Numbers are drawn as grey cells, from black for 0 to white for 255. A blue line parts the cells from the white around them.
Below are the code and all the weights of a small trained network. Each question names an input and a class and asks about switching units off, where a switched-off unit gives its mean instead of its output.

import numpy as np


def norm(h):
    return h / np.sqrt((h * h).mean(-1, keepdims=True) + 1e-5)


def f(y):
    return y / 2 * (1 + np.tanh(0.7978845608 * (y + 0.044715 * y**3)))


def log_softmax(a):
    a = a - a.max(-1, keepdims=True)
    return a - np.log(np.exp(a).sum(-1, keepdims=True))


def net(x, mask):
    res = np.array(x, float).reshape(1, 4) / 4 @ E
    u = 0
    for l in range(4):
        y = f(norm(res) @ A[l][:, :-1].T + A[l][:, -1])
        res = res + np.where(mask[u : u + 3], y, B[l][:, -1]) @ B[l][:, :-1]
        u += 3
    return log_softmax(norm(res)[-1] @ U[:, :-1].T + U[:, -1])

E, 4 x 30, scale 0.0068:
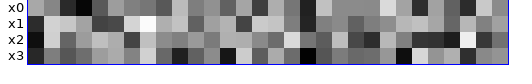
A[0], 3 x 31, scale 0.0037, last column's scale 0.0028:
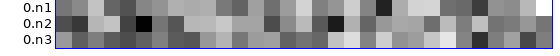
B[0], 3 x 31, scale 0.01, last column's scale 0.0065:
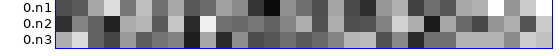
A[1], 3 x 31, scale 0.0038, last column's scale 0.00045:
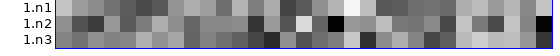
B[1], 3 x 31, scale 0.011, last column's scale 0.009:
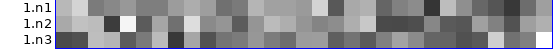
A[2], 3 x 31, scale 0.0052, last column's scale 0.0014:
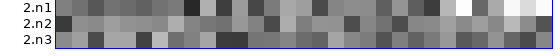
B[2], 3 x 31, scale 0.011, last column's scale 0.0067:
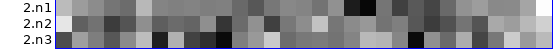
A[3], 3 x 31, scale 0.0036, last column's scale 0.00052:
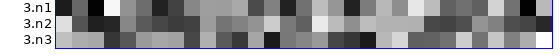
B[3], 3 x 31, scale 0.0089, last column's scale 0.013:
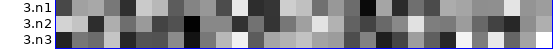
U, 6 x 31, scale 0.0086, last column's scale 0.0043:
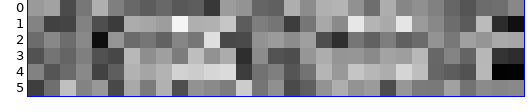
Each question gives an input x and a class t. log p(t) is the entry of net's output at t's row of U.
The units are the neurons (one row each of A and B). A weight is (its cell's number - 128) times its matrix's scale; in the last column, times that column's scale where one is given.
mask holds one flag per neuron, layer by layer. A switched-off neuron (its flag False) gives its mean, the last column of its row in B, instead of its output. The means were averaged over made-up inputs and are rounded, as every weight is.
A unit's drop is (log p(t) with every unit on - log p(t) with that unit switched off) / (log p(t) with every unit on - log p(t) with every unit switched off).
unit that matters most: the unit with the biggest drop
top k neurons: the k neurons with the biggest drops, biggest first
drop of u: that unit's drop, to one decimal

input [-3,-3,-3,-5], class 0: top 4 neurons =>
0.n1, 1.n1, 0.n2, 2.n3
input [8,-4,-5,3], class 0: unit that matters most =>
1.n2
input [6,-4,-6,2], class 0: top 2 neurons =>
1.n2, 0.n1
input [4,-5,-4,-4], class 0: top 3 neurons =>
0.n1, 1.n1, 0.n2
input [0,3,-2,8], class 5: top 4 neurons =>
1.n2, 0.n1, 0.n3, 3.n2
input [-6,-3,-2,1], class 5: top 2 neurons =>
0.n1, 3.n3
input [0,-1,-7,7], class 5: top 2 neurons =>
1.n2, 0.n1
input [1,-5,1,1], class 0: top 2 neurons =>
0.n1, 0.n2
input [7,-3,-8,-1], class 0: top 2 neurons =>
1.n2, 0.n1
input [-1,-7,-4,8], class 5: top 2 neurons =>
2.n2, 1.n1
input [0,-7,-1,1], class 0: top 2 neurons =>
0.n1, 0.n2
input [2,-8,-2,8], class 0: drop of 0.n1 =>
0.4
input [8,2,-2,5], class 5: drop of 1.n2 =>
0.9
